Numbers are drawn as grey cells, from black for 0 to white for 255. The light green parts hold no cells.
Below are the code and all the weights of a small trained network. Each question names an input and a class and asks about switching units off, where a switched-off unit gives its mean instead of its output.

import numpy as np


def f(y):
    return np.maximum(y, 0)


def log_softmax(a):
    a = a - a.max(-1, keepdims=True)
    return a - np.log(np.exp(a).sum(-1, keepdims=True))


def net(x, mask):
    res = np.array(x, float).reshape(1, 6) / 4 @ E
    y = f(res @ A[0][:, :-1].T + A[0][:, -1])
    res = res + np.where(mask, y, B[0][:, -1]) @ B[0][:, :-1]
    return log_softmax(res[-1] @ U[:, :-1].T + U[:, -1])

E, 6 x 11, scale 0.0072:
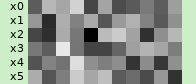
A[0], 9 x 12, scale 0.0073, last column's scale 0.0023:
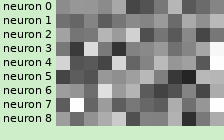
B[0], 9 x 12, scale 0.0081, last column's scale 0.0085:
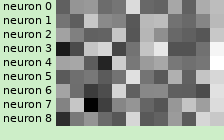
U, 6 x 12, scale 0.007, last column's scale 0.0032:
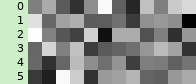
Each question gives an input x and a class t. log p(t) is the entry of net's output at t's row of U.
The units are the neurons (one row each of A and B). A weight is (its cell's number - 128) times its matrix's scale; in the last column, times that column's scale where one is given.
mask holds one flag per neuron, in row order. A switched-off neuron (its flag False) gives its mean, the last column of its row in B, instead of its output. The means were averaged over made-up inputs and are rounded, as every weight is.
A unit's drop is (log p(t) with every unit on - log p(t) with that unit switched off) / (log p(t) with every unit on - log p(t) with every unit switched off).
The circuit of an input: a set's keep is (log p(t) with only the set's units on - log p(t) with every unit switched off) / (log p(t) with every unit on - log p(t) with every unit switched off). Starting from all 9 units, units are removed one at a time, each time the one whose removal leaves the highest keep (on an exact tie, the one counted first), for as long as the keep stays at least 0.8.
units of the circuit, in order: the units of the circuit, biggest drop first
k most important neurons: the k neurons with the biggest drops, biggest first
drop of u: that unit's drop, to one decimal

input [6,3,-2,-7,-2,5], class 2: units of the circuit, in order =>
neuron 6
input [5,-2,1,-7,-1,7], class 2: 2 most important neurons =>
neuron 6; neuron 2
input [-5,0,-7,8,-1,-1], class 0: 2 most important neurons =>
neuron 0; neuron 8
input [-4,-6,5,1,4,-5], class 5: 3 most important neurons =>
neuron 4; neuron 3; neuron 6
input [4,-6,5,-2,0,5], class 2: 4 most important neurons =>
neuron 6; neuron 2; neuron 8; neuron 0
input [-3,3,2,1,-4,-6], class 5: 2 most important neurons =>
neuron 3; neuron 6
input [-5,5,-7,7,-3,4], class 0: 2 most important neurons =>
neuron 8; neuron 0
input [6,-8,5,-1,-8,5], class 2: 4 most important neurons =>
neuron 2; neuron 6; neuron 8; neuron 5
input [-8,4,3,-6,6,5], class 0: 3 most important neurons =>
neuron 5; neuron 8; neuron 3
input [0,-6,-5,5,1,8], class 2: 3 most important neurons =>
neuron 6; neuron 2; neuron 5
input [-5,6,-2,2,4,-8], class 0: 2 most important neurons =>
neuron 8; neuron 3
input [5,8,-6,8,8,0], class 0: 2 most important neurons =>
neuron 0; neuron 8
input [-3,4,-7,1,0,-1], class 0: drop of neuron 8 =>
0.2
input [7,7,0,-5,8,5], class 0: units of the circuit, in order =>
neuron 5
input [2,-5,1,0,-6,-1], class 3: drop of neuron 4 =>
0.3
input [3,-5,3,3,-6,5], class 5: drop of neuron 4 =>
0.2
